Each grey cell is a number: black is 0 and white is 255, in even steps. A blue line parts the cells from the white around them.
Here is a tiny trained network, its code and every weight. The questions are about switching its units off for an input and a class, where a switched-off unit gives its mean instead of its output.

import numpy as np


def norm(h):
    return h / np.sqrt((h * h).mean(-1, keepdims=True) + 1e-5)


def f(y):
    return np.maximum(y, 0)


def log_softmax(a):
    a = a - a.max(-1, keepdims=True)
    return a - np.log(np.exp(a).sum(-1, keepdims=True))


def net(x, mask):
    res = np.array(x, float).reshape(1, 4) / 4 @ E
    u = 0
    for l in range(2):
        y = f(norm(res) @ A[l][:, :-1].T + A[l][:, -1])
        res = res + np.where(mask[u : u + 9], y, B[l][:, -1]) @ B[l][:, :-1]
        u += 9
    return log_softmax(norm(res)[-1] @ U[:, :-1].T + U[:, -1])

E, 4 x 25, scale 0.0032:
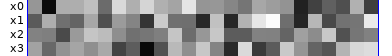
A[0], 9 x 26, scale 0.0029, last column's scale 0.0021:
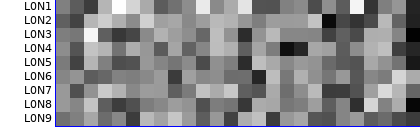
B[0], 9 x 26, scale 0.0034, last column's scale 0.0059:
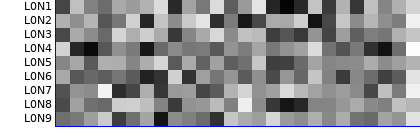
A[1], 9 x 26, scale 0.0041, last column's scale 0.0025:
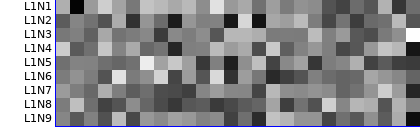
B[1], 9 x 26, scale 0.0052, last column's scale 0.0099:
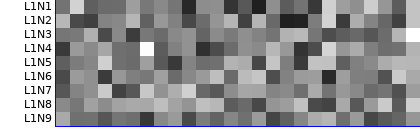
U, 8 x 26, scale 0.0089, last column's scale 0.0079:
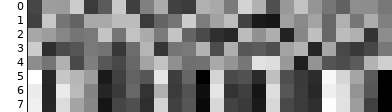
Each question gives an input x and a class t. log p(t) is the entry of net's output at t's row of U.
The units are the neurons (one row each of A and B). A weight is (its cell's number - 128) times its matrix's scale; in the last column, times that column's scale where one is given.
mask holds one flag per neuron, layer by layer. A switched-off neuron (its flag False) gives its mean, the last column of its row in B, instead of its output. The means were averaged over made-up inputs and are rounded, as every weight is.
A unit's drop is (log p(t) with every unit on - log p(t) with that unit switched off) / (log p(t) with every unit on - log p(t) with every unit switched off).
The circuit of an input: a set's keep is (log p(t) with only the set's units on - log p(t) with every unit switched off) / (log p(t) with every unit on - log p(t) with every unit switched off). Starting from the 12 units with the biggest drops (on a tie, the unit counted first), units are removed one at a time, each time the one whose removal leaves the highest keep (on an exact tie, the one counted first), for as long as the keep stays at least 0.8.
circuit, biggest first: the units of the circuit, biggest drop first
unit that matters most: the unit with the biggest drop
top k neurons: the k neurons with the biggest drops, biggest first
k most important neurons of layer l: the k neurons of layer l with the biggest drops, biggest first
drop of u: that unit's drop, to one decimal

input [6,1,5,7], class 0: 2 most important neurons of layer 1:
[L1N4; L1N8]
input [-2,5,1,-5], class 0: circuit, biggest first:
[L1N5]
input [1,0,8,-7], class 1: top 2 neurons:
[L0N1; L0N7]
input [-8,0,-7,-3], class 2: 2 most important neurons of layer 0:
[L0N1; L0N3]
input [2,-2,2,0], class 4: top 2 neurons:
[L0N4; L1N2]
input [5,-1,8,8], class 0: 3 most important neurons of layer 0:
[L0N7; L0N3; L0N8]
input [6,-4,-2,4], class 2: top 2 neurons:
[L1N1; L0N2]
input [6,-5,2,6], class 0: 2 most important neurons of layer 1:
[L1N4; L1N8]
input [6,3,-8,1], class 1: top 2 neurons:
[L0N3; L0N8]
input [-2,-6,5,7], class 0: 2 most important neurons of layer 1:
[L1N4; L1N2]
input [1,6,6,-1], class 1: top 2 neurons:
[L0N1; L1N6]
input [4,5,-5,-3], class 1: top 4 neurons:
[L0N3; L0N4; L0N5; L0N8]
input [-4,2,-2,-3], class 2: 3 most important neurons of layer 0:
[L0N7; L0N4; L0N1]
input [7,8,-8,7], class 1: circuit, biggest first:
[L1N2]
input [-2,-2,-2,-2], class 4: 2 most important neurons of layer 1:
[L1N2; L1N1]
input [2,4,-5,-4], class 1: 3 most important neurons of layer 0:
[L0N3; L0N7; L0N8]
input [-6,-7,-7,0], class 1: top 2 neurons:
[L0N8; L0N6]
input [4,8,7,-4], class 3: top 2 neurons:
[L1N2; L1N9]
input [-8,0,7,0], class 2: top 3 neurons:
[L1N8; L0N3; L0N8]
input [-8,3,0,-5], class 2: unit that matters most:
L1N8
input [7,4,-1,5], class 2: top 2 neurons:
[L0N2; L1N1]
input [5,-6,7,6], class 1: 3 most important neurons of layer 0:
[L0N1; L0N9; L0N6]
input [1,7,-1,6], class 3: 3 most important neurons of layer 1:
[L1N2; L1N9; L1N5]
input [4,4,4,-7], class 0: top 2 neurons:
[L0N9; L1N5]
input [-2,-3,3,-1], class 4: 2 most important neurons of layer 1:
[L1N2; L1N1]
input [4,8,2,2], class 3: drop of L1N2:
0.3
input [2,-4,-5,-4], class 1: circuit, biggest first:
[L0N3]
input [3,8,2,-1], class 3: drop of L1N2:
0.2
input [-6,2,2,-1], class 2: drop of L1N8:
0.4
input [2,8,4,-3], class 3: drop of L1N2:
0.4
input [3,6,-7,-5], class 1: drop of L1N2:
0.1
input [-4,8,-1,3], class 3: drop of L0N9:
0.0
